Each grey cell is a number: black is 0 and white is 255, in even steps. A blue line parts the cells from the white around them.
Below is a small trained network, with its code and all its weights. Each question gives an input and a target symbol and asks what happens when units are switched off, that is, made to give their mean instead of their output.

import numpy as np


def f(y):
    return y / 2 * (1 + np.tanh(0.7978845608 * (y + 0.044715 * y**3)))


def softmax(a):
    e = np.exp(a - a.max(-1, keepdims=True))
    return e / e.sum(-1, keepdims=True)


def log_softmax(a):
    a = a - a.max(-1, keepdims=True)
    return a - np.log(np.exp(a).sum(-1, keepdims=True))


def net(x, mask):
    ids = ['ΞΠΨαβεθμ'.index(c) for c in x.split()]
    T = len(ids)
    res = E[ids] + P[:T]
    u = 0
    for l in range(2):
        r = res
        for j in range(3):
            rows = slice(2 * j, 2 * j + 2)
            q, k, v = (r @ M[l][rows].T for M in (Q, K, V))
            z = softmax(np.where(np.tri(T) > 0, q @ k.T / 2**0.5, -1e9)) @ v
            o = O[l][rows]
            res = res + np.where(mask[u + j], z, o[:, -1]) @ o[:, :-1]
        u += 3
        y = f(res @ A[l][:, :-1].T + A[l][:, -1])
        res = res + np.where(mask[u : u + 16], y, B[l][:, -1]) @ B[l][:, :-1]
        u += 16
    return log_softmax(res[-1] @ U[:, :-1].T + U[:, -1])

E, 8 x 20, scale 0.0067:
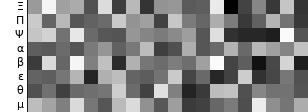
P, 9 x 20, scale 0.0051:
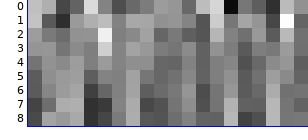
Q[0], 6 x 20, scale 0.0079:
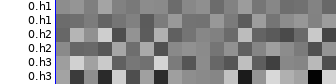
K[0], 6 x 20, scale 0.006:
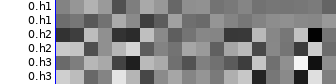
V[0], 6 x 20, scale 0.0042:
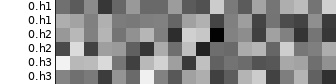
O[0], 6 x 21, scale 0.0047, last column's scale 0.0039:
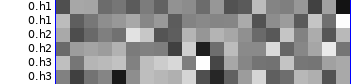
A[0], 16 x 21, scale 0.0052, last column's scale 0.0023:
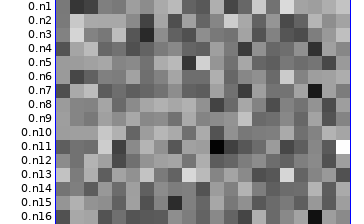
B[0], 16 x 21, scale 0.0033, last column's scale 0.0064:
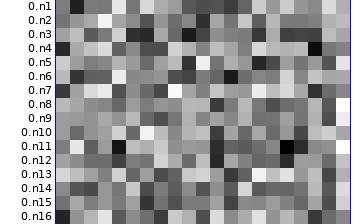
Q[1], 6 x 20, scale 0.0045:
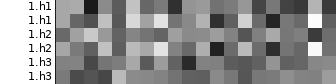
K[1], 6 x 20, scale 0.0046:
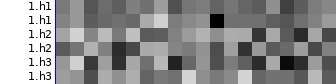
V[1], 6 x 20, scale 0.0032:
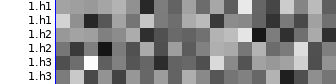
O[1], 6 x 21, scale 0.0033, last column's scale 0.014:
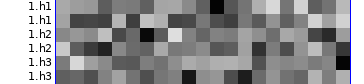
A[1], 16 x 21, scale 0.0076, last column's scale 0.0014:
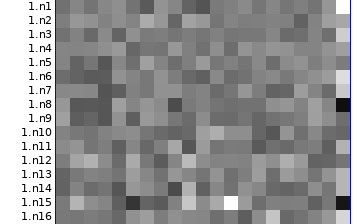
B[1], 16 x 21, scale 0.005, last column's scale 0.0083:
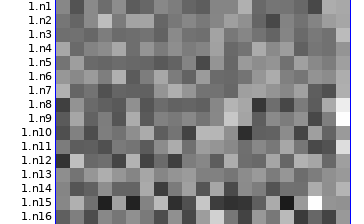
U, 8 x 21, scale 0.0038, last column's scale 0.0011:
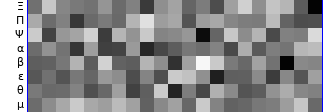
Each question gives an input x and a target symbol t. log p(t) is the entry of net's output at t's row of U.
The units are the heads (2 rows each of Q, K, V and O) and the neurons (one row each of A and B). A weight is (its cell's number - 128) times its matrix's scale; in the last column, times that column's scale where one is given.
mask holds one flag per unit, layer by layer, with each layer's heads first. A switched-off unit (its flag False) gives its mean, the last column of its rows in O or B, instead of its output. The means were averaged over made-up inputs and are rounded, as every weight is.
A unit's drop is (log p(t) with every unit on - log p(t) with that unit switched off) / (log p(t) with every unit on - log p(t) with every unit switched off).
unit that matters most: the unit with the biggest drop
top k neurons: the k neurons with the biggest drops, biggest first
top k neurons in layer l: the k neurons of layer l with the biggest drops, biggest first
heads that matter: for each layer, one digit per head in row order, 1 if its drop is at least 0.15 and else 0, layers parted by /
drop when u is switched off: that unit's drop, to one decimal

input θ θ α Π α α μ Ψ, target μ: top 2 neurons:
[0.n10, 1.n2]
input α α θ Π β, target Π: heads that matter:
011 / 000
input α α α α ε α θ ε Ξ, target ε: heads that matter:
010 / 100
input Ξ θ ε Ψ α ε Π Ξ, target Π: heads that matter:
011 / 000
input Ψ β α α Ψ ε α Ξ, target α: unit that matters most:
0.h2
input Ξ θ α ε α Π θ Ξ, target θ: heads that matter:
001 / 000
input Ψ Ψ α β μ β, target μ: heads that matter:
001 / 010
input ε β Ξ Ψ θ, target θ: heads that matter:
001 / 000
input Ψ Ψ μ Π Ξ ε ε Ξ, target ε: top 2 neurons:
[1.n10, 0.n11]
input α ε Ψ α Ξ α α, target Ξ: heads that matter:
111 / 111
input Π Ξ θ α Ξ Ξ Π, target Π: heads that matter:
000 / 000
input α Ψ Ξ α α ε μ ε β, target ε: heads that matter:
010 / 100
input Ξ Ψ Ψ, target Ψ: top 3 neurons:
[1.n9, 1.n8, 0.n2]
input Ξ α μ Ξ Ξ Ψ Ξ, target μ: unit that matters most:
0.h3
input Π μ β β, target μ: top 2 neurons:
[0.n10, 0.n2]
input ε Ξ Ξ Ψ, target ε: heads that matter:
010 / 000
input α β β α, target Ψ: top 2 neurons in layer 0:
[0.n1, 0.n6]
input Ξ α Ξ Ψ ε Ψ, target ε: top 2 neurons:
[1.n10, 0.n11]
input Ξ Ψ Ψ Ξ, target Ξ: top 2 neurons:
[0.n13, 1.n12]
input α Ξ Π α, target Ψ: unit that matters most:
0.h1
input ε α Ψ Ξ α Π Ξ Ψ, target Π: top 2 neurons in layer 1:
[1.n7, 1.n11]
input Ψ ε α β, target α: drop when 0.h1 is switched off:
0.1
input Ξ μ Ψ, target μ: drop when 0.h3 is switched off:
0.6
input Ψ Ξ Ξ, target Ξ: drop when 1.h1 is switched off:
0.4
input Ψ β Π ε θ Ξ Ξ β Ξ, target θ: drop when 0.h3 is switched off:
0.8
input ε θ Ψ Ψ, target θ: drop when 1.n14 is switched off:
0.2
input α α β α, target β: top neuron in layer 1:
[1.n12]
